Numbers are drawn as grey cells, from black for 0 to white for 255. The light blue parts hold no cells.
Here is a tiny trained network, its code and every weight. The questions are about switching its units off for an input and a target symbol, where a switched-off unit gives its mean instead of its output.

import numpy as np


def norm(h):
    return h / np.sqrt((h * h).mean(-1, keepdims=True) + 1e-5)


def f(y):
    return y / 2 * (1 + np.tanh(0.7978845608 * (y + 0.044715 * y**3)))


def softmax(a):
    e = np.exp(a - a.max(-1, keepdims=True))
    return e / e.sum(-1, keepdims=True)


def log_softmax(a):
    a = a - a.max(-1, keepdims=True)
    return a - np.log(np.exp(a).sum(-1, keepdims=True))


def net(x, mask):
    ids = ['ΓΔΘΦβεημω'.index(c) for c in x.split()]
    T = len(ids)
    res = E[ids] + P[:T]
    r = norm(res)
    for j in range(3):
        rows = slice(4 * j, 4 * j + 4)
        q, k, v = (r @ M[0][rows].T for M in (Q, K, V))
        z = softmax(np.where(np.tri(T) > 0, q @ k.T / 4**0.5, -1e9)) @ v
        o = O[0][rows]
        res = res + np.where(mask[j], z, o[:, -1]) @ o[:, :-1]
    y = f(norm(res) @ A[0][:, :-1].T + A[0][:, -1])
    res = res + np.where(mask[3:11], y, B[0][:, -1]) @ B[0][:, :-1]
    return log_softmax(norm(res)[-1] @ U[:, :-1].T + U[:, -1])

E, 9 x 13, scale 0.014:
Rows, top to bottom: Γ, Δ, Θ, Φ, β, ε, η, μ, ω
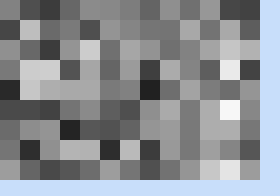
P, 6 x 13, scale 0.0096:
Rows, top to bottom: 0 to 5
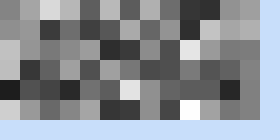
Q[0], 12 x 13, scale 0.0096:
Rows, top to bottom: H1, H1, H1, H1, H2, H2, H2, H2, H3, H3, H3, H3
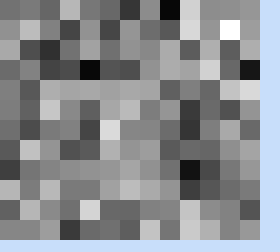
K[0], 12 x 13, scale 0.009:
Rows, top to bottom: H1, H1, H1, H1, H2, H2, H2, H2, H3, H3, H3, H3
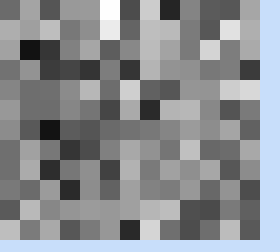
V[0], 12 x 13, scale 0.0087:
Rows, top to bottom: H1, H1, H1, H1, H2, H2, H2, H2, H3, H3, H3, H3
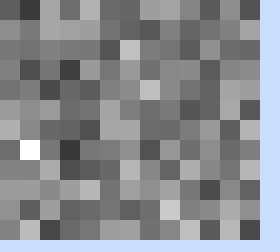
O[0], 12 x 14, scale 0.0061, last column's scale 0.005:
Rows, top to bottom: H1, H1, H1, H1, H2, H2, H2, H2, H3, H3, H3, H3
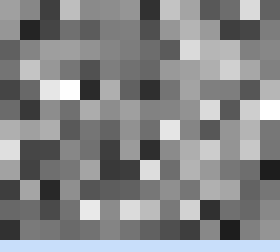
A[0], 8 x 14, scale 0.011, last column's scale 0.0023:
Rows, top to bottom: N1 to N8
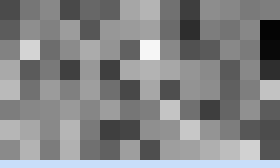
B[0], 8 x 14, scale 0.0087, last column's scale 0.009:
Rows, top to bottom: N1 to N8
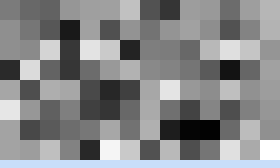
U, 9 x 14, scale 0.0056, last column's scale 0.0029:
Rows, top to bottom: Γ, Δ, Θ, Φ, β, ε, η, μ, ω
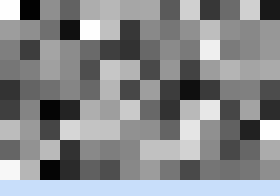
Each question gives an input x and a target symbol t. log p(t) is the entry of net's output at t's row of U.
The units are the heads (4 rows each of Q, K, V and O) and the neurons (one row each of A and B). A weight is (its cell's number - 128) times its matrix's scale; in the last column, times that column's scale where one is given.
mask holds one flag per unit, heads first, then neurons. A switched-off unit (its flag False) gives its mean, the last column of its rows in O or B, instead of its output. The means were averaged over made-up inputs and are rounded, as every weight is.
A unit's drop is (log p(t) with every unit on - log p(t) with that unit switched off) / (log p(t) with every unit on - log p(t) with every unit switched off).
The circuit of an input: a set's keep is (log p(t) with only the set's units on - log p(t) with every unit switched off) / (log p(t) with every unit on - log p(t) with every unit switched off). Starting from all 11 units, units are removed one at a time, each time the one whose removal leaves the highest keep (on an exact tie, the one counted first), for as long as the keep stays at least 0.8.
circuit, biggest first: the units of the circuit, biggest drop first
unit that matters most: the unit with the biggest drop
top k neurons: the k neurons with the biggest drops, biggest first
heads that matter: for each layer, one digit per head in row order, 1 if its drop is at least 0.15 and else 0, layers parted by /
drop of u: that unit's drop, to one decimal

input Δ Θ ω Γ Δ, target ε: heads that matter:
100
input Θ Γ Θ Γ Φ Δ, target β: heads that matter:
000
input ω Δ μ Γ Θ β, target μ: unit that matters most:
H3
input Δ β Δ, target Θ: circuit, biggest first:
[H1, H2, N5]
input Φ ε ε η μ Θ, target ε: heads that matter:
011
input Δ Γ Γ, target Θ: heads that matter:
001
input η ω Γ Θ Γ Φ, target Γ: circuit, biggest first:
[H3, N7]
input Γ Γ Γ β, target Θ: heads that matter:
101
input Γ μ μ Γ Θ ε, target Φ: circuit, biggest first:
[H3, N8]
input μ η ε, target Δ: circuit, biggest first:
[H2, N3]
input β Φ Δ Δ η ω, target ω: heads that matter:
110
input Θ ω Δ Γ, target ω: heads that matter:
010
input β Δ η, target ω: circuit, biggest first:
[H2, N7]
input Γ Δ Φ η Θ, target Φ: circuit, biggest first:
[H1, N8]
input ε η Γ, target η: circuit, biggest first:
[H2, H3]
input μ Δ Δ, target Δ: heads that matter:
010
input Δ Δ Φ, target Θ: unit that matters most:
H1
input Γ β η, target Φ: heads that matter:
001
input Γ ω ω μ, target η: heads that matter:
110
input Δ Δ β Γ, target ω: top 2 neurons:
[N8, N6]
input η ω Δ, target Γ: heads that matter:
011
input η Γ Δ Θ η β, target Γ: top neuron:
[N7]
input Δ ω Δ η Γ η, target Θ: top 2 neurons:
[N5, N2]
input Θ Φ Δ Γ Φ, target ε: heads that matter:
001
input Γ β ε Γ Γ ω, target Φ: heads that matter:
001
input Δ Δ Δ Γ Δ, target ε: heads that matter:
000
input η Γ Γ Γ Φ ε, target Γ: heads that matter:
011
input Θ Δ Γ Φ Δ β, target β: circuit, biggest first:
[N7, H3]
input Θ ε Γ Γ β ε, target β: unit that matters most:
N7
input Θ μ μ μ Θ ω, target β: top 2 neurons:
[N7, N8]
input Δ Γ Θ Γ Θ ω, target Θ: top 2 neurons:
[N5, N8]
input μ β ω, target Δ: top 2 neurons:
[N3, N8]
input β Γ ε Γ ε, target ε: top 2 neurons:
[N8, N1]
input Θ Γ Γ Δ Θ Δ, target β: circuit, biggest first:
[N7]
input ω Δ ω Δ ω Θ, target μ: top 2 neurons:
[N4, N5]
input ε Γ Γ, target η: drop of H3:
0.4
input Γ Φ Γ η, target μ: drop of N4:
0.3
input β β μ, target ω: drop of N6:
0.0
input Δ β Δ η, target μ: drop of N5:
0.1
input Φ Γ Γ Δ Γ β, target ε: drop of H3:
1.1
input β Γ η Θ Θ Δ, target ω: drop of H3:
0.1
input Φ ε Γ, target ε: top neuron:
[N4]
